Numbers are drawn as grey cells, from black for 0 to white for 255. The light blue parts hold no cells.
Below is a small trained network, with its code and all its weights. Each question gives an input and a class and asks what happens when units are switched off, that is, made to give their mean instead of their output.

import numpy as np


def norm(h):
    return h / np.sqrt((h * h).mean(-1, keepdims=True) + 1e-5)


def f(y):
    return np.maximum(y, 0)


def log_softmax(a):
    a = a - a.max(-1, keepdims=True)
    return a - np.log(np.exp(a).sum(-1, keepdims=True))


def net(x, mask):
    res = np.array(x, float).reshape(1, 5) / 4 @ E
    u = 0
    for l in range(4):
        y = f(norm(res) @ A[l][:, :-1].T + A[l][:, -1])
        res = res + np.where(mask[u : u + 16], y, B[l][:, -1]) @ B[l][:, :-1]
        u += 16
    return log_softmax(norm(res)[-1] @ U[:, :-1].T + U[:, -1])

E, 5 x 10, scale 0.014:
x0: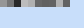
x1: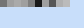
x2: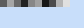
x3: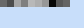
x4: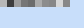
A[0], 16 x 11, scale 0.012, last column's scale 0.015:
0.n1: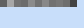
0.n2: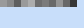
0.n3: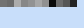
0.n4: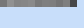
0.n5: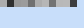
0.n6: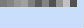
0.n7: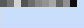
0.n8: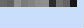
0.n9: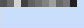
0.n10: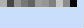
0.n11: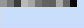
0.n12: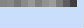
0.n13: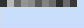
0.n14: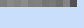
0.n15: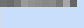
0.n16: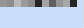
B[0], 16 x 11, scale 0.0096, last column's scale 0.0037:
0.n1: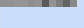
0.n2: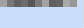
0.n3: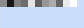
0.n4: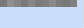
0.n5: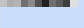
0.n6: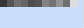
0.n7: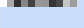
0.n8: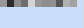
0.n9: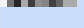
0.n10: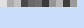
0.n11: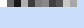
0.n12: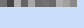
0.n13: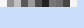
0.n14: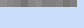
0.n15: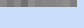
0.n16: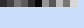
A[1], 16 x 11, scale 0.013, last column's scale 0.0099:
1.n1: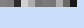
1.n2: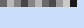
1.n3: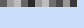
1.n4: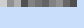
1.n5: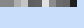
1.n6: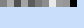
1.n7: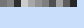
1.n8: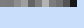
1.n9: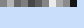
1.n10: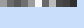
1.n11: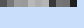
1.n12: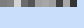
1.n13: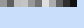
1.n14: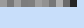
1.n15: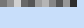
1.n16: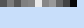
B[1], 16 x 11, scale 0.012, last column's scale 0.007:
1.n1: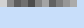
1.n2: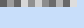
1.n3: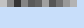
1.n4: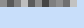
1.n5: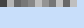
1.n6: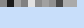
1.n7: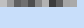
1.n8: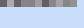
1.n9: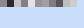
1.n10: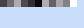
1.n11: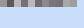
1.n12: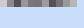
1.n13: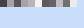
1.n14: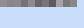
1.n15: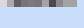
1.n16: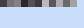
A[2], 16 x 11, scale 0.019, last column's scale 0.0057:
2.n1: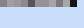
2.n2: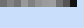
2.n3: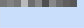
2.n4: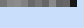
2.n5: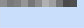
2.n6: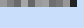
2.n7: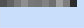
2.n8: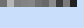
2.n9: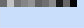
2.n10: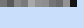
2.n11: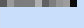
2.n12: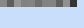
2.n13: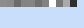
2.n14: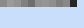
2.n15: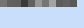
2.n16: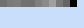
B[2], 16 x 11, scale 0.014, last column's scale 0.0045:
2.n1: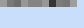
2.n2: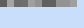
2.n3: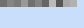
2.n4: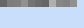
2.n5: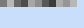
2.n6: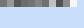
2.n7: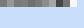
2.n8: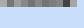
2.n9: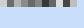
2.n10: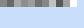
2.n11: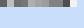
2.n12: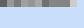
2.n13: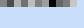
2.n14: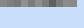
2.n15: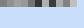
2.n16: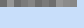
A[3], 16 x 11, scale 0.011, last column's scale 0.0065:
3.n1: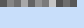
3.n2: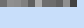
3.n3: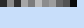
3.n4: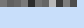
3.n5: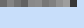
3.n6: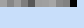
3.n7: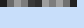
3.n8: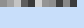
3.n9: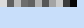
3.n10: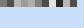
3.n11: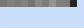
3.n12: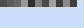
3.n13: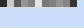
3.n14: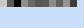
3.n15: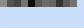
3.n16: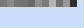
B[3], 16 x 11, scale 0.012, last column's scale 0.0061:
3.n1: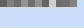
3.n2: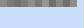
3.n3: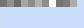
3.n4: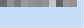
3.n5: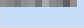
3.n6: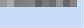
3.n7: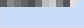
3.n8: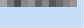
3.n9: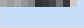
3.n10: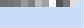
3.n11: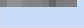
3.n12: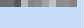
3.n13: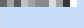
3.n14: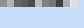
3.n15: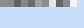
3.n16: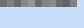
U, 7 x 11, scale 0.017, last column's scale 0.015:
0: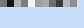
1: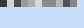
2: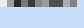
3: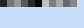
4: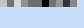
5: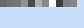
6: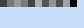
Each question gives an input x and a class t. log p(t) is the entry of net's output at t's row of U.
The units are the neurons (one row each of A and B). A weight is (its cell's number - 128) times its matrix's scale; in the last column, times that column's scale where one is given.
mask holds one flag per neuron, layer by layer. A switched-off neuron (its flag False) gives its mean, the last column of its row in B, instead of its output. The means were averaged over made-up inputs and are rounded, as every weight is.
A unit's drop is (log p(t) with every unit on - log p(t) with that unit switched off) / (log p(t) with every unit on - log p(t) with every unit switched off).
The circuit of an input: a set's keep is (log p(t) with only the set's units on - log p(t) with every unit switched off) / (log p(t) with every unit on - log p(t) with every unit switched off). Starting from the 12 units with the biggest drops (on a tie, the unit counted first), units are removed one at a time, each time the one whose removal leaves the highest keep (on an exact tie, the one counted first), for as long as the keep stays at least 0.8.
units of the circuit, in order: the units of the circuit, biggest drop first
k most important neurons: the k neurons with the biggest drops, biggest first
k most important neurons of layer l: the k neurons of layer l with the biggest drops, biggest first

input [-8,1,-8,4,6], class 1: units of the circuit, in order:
1.n13
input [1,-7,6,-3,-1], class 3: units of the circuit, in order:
1.n10; 2.n15
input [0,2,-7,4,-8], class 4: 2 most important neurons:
0.n13; 2.n9
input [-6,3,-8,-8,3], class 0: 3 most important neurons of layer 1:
1.n9; 1.n6; 1.n2
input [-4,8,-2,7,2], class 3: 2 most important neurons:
0.n16; 0.n6
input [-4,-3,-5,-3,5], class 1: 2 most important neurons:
1.n13; 0.n13
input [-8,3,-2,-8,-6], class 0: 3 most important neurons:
1.n9; 1.n6; 2.n13
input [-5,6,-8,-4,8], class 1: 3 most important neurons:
1.n5; 1.n13; 0.n13
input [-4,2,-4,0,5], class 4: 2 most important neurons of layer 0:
0.n5; 0.n10
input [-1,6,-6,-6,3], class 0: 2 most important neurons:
1.n9; 1.n6
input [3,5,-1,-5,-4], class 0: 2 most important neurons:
1.n9; 1.n10
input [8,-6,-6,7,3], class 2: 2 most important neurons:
1.n7; 1.n1
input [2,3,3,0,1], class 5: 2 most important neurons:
2.n7; 0.n6
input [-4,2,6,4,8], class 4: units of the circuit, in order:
0.n5
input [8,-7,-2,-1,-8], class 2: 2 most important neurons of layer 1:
1.n1; 1.n7
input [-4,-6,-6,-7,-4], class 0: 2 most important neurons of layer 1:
1.n6; 1.n9
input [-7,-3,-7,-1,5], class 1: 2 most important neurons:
1.n13; 1.n5
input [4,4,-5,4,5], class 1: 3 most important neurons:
1.n13; 0.n13; 1.n5
